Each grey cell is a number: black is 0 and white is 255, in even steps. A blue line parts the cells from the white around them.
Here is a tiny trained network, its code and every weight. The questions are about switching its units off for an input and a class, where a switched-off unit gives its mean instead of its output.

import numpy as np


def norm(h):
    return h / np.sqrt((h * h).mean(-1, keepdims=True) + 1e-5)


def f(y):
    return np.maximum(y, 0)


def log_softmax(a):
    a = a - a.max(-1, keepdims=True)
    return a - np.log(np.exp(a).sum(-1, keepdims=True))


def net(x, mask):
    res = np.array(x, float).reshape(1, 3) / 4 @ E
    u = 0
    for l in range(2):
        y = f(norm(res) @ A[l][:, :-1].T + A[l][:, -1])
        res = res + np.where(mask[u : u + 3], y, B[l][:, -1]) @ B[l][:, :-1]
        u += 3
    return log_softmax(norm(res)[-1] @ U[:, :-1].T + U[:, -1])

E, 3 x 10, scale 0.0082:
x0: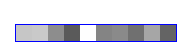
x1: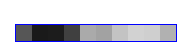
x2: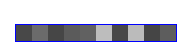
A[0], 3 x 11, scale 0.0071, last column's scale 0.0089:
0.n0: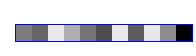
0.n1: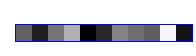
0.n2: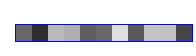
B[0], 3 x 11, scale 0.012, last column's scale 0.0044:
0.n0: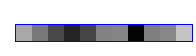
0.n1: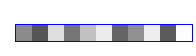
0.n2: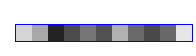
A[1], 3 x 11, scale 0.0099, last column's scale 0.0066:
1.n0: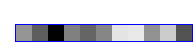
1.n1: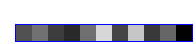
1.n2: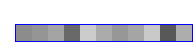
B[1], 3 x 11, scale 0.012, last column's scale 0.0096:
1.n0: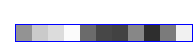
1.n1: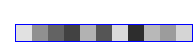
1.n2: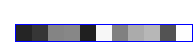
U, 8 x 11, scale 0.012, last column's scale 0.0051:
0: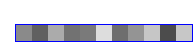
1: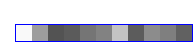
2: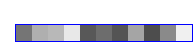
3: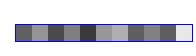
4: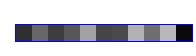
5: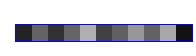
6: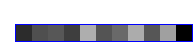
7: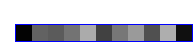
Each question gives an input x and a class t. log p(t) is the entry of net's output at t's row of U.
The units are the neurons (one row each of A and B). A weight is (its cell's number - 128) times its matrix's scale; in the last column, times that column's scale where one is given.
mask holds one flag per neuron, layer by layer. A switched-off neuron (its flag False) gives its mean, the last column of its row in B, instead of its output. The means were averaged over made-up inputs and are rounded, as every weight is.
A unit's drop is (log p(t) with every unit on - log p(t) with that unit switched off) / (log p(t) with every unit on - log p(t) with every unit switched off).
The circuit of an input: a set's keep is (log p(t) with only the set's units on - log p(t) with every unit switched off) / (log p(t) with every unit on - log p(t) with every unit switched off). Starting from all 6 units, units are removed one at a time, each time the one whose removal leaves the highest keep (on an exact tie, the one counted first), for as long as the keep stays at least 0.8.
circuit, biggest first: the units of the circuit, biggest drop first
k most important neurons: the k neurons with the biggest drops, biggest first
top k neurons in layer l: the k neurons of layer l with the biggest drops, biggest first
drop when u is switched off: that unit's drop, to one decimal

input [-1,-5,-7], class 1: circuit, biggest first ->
[1.n0, 1.n2]
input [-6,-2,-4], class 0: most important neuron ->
[0.n1]
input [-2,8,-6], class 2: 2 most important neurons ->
[1.n0, 1.n1]
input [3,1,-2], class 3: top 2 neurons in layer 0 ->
[0.n1, 0.n0]
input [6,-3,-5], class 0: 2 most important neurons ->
[1.n0, 0.n2]
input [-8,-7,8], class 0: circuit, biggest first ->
[1.n0, 0.n1]
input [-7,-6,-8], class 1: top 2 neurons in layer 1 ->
[1.n2, 1.n0]
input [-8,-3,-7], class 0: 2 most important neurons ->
[0.n1, 1.n1]
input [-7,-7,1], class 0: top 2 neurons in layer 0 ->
[0.n1, 0.n2]
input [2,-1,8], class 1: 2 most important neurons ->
[1.n1, 0.n1]
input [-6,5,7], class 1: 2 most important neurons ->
[1.n1, 1.n2]
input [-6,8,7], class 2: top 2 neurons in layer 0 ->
[0.n0, 0.n2]
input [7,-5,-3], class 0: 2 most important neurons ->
[1.n0, 0.n2]
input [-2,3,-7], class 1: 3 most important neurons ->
[0.n2, 0.n0, 1.n2]
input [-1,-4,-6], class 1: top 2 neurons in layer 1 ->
[1.n2, 1.n0]
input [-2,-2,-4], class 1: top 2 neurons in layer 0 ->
[0.n0, 0.n2]
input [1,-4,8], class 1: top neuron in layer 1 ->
[1.n1]
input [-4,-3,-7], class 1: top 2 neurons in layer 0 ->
[0.n0, 0.n2]
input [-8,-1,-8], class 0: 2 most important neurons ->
[0.n1, 1.n1]
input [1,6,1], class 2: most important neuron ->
[1.n0]
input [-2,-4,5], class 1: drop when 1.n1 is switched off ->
0.2
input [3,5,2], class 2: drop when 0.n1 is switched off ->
0.5
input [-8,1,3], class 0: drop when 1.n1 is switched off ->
0.0
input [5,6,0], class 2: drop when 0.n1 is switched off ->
0.4
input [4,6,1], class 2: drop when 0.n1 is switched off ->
0.4
